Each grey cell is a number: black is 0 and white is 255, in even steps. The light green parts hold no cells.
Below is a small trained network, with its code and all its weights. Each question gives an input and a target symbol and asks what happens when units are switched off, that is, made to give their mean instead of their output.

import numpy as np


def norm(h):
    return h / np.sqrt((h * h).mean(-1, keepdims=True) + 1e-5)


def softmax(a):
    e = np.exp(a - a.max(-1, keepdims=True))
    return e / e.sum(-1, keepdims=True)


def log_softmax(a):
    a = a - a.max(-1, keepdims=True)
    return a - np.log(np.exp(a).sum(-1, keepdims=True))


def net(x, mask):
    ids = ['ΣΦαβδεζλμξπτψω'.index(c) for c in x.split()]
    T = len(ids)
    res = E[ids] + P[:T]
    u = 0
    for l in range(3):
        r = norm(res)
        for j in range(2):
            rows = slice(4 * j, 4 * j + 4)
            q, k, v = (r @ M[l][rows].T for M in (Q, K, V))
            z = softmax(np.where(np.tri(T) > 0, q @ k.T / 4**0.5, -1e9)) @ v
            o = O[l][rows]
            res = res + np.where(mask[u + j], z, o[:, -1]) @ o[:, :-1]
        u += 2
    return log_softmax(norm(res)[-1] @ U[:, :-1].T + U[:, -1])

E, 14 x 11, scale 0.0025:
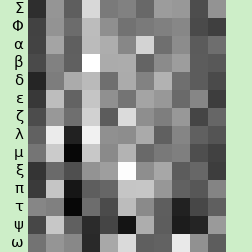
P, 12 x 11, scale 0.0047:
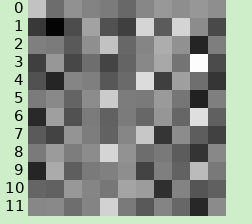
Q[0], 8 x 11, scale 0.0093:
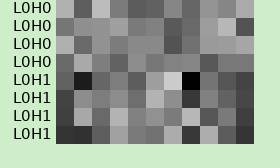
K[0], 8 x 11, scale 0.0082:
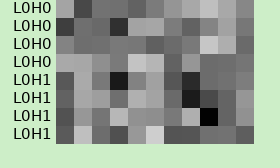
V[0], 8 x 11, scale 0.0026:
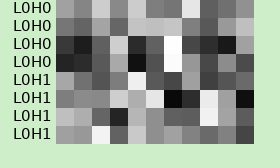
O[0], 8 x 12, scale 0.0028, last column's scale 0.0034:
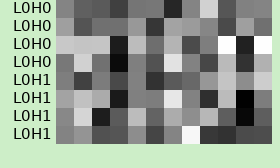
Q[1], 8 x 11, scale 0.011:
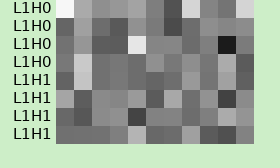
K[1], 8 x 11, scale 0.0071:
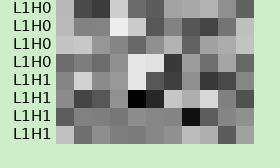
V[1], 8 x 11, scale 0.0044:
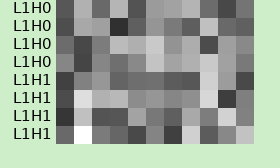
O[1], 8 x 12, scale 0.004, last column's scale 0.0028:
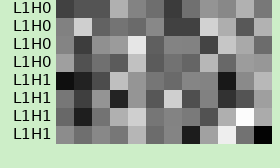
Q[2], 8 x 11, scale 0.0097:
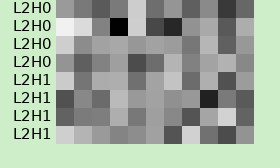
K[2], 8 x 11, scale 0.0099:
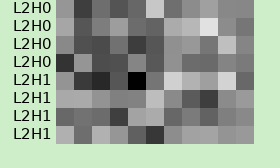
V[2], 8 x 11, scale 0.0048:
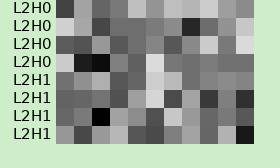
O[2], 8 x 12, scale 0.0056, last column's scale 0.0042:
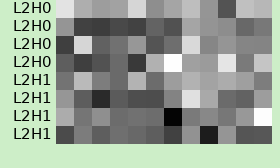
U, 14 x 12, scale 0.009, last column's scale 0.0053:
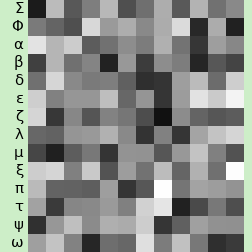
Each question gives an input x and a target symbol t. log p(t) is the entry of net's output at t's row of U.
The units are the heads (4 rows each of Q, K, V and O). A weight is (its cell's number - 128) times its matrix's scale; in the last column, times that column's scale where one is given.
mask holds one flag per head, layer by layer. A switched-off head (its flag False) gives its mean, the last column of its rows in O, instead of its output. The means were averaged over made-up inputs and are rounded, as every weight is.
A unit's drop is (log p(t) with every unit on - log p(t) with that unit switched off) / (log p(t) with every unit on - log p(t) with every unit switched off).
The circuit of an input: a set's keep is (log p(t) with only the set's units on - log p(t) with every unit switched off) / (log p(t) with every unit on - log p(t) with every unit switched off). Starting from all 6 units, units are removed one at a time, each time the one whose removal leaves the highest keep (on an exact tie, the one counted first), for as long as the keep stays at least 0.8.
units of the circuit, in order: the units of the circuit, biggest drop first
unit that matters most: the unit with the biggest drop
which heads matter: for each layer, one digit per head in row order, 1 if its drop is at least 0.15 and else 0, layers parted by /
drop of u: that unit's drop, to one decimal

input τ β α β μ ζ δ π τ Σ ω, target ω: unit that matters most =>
L0H1
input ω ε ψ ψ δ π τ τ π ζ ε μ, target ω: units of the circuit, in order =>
[L0H0, L1H1, L0H1, L2H0]
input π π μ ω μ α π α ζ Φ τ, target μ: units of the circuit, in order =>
[L2H0, L1H1, L0H0]
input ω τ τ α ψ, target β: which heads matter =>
01 / 11 / 00
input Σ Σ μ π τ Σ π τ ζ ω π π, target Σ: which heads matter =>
10 / 00 / 10
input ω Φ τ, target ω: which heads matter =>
11 / 01 / 10
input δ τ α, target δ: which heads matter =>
11 / 01 / 00
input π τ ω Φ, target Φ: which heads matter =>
10 / 00 / 00
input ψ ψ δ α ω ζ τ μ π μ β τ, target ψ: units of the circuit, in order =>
[L2H1, L1H1]
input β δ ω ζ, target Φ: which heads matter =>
10 / 00 / 10
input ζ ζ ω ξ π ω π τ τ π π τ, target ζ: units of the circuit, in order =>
[L0H1, L2H0]
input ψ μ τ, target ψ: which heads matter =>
01 / 00 / 01
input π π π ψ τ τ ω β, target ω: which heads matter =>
01 / 10 / 00
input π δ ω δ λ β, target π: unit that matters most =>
L0H1
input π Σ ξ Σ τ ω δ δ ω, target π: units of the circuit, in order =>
[L2H0, L0H1, L1H1]
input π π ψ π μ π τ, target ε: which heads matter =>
00 / 01 / 01
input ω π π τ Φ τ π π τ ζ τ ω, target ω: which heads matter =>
11 / 01 / 10
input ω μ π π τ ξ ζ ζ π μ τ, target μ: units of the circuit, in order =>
[L0H0, L2H0, L1H1]
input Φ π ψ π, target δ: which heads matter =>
00 / 01 / 11
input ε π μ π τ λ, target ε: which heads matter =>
11 / 01 / 00
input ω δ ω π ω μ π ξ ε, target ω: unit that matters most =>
L0H0
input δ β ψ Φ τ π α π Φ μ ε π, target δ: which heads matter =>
11 / 01 / 10
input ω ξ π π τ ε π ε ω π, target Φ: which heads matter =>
10 / 00 / 01
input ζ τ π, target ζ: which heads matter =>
11 / 01 / 10
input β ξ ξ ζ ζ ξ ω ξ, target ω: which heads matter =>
11 / 10 / 01
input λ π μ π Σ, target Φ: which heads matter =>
01 / 01 / 11
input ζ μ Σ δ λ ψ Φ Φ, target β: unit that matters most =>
L1H0
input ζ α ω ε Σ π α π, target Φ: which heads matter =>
00 / 01 / 00
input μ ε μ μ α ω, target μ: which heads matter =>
10 / 00 / 10
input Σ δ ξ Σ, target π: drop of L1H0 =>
0.2
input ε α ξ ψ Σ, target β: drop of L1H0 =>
0.2
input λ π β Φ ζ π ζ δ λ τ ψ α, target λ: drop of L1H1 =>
0.1
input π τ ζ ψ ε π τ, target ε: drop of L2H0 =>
0.0
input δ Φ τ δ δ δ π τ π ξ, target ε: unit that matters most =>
L1H1
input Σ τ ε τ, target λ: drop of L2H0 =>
0.5
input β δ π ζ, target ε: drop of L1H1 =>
0.2
